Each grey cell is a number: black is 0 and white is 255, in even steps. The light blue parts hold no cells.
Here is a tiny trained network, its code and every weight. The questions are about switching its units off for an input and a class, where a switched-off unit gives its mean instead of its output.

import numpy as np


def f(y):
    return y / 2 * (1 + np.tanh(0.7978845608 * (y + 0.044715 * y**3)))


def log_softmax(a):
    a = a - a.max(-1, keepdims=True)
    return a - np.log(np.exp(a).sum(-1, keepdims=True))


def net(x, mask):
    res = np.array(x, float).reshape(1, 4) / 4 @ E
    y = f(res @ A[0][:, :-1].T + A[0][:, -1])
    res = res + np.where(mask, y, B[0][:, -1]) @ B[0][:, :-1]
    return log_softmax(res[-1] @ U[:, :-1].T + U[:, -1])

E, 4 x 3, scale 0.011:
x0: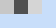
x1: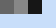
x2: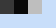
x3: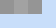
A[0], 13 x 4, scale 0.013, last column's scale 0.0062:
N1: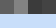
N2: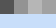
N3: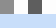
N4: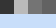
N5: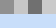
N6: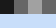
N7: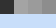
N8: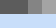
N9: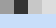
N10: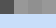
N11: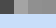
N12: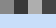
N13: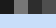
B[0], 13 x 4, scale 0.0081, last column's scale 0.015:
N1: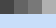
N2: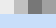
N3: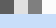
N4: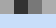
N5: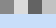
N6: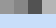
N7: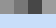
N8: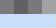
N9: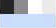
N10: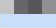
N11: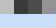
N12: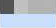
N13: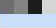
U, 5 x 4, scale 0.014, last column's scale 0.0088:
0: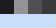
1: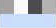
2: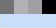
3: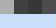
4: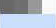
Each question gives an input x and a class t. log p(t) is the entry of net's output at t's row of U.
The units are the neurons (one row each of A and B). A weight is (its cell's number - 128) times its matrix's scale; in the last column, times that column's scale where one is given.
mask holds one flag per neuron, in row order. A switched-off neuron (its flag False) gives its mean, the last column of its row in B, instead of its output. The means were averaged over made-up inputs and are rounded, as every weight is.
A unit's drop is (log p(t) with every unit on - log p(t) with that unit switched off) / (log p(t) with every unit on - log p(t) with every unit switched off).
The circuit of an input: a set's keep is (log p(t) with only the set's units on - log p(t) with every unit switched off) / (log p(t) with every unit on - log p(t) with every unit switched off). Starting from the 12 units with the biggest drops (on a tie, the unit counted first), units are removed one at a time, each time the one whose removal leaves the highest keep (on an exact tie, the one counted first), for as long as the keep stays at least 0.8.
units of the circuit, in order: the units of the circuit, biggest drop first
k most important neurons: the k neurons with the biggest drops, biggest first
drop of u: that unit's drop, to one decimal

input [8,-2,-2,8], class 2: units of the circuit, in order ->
(N9)
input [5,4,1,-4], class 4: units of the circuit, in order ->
(N3; N13)
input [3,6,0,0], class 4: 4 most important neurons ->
(N3; N5; N2; N13)
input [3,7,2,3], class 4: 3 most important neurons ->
(N3; N5; N13)
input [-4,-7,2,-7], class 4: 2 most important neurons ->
(N3; N5)
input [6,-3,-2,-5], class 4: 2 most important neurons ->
(N3; N5)
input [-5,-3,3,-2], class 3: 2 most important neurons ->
(N3; N9)
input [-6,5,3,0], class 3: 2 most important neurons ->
(N9; N4)
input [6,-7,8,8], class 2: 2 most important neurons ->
(N12; N2)
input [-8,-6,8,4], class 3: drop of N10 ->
0.1
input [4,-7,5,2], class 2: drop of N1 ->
0.1
